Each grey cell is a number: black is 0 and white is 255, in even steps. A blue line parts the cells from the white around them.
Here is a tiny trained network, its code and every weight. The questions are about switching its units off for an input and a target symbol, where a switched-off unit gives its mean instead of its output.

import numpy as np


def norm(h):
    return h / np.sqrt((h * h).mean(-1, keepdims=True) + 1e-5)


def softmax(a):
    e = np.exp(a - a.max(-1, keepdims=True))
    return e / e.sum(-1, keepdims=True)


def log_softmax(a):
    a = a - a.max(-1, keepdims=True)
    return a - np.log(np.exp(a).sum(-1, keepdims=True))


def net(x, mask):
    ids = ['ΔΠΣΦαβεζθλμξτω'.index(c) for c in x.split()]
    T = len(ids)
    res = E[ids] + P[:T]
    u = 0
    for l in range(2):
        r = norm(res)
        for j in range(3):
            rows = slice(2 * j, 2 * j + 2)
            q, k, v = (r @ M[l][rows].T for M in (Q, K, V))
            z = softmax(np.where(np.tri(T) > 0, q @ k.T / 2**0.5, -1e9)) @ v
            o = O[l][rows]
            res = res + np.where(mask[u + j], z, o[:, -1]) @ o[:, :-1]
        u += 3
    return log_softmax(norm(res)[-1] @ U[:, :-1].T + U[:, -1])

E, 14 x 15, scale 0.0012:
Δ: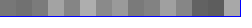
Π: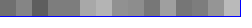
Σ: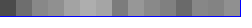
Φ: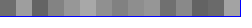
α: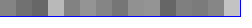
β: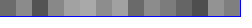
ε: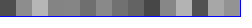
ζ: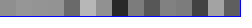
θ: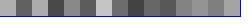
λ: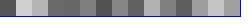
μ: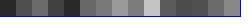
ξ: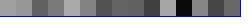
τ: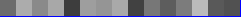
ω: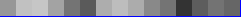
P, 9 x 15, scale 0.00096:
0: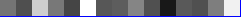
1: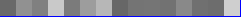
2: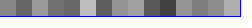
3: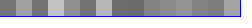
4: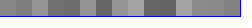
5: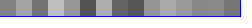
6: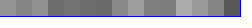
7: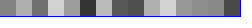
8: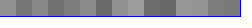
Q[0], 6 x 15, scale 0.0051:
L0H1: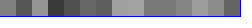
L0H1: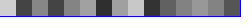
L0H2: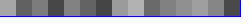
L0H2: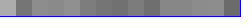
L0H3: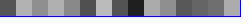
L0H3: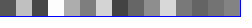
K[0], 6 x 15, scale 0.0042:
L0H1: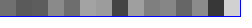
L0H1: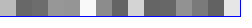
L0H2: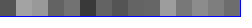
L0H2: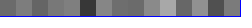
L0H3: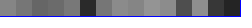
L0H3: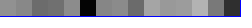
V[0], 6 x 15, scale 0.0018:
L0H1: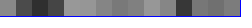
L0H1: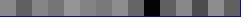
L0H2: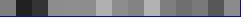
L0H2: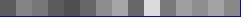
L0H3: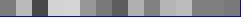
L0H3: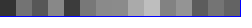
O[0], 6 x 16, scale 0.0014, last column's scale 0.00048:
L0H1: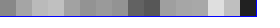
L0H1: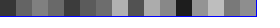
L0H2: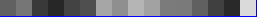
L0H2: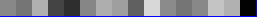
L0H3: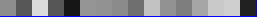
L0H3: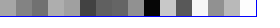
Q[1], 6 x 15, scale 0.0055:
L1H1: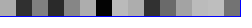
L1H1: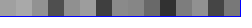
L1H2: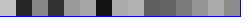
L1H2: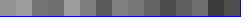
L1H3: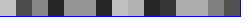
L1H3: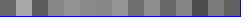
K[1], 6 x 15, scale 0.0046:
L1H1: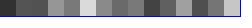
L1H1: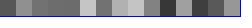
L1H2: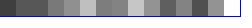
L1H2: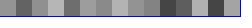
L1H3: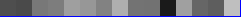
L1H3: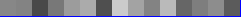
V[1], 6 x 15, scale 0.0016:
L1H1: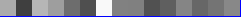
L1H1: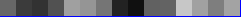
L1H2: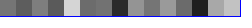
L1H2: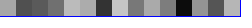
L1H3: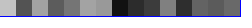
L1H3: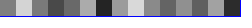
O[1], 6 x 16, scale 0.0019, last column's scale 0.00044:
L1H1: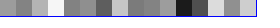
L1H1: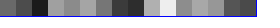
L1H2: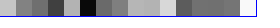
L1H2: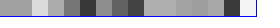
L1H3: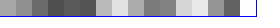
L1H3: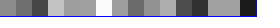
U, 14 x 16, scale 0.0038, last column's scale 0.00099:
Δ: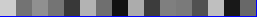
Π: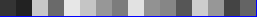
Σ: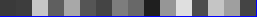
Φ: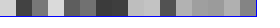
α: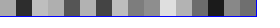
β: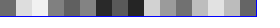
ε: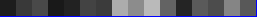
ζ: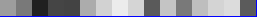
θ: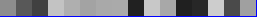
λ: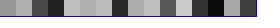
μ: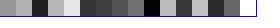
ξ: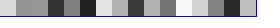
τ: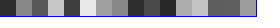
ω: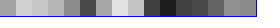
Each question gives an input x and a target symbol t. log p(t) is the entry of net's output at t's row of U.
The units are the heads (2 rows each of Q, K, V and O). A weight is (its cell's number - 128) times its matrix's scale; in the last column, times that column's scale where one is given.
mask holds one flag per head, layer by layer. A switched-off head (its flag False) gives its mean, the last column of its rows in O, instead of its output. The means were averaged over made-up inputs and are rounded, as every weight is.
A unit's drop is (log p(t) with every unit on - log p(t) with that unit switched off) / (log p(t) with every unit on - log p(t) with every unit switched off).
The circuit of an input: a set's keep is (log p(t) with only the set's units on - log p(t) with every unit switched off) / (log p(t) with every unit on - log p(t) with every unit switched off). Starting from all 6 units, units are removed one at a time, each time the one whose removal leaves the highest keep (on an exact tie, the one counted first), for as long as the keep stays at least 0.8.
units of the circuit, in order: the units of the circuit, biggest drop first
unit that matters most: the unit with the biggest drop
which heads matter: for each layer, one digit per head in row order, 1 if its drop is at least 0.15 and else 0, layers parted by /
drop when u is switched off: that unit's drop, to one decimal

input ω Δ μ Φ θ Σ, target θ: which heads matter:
001 / 100
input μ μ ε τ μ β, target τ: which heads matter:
000 / 010
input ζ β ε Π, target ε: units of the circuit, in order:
(L0H1; L1H3)
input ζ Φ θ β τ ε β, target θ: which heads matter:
000 / 001
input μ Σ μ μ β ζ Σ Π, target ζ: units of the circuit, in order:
(L1H2; L0H3)
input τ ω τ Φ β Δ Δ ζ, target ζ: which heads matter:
001 / 011
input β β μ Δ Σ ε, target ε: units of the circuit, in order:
(L1H2; L0H1)
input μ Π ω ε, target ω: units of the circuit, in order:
(L1H1)
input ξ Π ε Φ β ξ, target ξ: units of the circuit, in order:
(L0H3; L1H3)
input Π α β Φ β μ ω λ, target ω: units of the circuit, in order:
(L1H1; L0H1)
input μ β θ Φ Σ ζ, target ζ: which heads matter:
000 / 011
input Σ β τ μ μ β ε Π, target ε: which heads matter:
100 / 011
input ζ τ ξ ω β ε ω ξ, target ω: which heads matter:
000 / 100
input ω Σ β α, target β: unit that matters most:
L0H3
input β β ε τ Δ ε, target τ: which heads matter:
100 / 010
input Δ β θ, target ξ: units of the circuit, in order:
(L1H2; L1H3)
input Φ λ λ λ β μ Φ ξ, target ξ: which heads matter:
011 / 001
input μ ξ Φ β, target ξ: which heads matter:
000 / 001
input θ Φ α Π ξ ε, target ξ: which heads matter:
001 / 001
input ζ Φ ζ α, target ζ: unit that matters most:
L1H3
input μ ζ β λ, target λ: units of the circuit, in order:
(L0H1; L1H1)
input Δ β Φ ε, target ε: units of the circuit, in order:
(L0H1; L1H2)
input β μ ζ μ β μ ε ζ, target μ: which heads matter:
001 / 010
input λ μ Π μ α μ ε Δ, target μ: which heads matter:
001 / 000
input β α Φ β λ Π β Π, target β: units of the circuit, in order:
(L0H3; L1H3)
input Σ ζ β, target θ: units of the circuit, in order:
(L1H3; L1H2)
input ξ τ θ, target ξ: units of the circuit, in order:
(L1H3; L0H3)
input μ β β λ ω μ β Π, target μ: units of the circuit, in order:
(L0H3)
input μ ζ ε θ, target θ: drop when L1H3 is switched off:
-0.2
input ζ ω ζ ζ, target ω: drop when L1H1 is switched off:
0.9
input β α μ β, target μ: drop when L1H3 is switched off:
0.2
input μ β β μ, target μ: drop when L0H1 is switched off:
0.1
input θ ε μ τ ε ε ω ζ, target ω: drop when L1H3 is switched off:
0.0
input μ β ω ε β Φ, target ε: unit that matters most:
L0H3
